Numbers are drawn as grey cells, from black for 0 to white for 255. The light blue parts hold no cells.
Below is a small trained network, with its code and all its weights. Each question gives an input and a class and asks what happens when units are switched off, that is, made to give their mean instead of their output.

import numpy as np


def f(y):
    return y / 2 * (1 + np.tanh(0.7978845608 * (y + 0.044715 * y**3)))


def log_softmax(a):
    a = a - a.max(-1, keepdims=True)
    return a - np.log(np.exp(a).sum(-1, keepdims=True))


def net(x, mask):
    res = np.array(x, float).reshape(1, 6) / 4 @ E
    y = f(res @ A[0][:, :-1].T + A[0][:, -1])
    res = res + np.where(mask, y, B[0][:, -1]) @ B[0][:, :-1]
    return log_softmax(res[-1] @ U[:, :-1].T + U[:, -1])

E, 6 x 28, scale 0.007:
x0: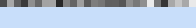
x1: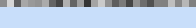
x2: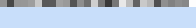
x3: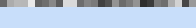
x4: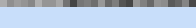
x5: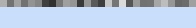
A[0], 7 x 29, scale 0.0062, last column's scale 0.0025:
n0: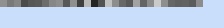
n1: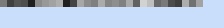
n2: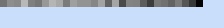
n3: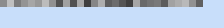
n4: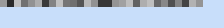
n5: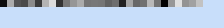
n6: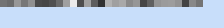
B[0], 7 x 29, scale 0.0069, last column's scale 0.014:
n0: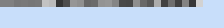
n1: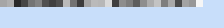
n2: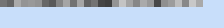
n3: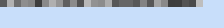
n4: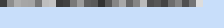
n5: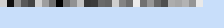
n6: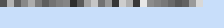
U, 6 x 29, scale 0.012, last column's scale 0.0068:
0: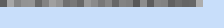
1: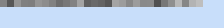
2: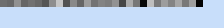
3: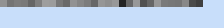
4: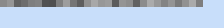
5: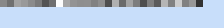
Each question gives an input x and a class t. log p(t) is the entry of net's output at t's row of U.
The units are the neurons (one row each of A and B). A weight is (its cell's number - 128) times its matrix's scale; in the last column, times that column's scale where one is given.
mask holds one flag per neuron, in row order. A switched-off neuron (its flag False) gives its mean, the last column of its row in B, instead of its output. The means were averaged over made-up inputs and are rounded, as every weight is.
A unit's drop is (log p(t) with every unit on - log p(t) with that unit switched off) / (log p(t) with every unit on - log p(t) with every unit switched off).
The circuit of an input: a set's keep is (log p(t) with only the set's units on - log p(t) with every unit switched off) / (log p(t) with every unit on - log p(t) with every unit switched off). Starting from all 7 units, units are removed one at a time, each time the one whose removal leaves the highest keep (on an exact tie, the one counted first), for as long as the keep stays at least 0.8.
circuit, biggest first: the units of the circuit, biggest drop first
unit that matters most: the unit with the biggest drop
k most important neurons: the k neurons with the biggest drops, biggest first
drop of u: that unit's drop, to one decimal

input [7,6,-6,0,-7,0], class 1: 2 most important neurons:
(n5; n0)
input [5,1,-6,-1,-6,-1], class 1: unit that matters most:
n5
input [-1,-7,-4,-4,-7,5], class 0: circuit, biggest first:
(n0; n6)
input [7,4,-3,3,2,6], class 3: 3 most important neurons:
(n3; n1; n5)
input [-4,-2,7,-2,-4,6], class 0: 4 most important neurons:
(n5; n4; n6; n2)
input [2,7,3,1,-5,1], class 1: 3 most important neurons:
(n1; n6; n0)
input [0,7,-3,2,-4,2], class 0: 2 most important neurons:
(n1; n3)
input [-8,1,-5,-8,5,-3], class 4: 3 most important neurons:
(n1; n2; n5)
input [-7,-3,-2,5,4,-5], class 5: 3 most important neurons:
(n5; n2; n4)
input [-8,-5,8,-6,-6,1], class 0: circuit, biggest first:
(n4; n5)
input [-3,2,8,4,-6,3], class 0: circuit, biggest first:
(n5; n4)
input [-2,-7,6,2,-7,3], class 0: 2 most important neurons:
(n5; n6)
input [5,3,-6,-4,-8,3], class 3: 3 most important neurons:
(n2; n4; n6)
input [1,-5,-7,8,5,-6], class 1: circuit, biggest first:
(n2)
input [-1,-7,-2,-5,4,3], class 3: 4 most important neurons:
(n0; n6; n3; n2)
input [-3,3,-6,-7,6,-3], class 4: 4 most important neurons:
(n1; n5; n2; n4)
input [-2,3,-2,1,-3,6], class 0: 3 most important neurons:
(n1; n5; n2)
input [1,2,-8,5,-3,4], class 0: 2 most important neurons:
(n6; n1)
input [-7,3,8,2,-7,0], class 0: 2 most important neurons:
(n5; n2)
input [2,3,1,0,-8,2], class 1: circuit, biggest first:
(n1)
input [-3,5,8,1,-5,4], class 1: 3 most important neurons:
(n1; n3; n4)
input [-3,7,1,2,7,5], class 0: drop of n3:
0.2
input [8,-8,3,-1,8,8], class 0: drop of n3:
-0.1
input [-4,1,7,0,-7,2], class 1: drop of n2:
-0.1
